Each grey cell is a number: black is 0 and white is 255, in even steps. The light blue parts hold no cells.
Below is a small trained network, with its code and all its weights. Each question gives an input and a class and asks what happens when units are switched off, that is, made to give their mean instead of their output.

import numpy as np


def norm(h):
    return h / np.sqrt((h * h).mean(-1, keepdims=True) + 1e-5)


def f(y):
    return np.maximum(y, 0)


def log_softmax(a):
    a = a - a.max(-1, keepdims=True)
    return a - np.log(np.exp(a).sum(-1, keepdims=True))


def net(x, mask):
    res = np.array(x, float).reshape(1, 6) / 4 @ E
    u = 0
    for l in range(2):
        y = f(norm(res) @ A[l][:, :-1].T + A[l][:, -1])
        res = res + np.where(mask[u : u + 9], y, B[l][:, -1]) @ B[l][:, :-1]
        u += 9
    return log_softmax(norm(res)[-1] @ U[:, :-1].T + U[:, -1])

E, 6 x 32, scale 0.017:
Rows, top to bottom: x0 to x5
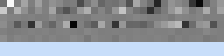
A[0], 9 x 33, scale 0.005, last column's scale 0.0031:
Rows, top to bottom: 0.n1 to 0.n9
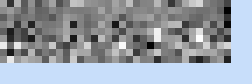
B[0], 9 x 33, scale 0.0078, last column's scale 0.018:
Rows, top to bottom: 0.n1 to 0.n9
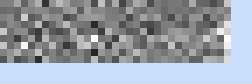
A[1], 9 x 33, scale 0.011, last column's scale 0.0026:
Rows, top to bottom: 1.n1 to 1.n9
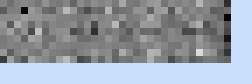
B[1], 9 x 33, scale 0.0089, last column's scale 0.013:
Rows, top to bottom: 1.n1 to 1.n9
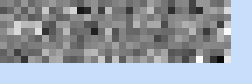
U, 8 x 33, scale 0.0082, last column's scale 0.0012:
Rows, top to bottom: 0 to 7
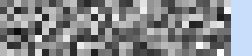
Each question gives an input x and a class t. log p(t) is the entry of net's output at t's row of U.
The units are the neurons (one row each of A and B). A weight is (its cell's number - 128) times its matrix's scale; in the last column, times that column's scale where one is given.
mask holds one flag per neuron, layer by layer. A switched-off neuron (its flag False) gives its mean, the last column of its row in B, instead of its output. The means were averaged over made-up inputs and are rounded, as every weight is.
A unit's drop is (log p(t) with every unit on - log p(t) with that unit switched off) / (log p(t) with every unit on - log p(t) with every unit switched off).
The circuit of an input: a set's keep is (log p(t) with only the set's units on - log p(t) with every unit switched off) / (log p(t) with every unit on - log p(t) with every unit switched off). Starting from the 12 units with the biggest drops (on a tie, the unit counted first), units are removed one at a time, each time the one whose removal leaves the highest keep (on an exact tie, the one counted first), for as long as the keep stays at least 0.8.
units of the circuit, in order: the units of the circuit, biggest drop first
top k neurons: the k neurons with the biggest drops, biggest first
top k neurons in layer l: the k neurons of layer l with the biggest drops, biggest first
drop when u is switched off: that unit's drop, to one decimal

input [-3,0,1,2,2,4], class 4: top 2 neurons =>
0.n6, 0.n7
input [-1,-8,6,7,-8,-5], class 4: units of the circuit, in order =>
0.n6
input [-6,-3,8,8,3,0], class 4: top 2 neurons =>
0.n7, 0.n6
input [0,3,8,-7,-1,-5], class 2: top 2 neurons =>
0.n6, 0.n1
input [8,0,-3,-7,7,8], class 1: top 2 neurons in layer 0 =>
0.n7, 0.n5
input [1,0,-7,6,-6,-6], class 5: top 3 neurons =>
0.n4, 0.n7, 0.n9
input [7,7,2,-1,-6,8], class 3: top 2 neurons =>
0.n9, 0.n4
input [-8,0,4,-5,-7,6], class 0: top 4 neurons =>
0.n7, 1.n2, 0.n5, 1.n9
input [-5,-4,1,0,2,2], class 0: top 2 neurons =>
0.n8, 0.n1
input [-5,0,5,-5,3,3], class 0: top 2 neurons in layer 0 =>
0.n7, 0.n5
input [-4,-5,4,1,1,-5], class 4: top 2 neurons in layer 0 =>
0.n6, 0.n4
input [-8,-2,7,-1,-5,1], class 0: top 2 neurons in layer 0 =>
0.n7, 0.n1
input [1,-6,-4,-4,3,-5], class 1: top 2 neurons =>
0.n7, 1.n5
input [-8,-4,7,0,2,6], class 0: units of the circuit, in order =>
0.n5
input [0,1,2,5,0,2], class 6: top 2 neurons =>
0.n6, 1.n2
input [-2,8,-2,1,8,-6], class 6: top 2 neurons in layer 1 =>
1.n5, 1.n8
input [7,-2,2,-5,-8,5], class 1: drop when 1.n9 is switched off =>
0.1
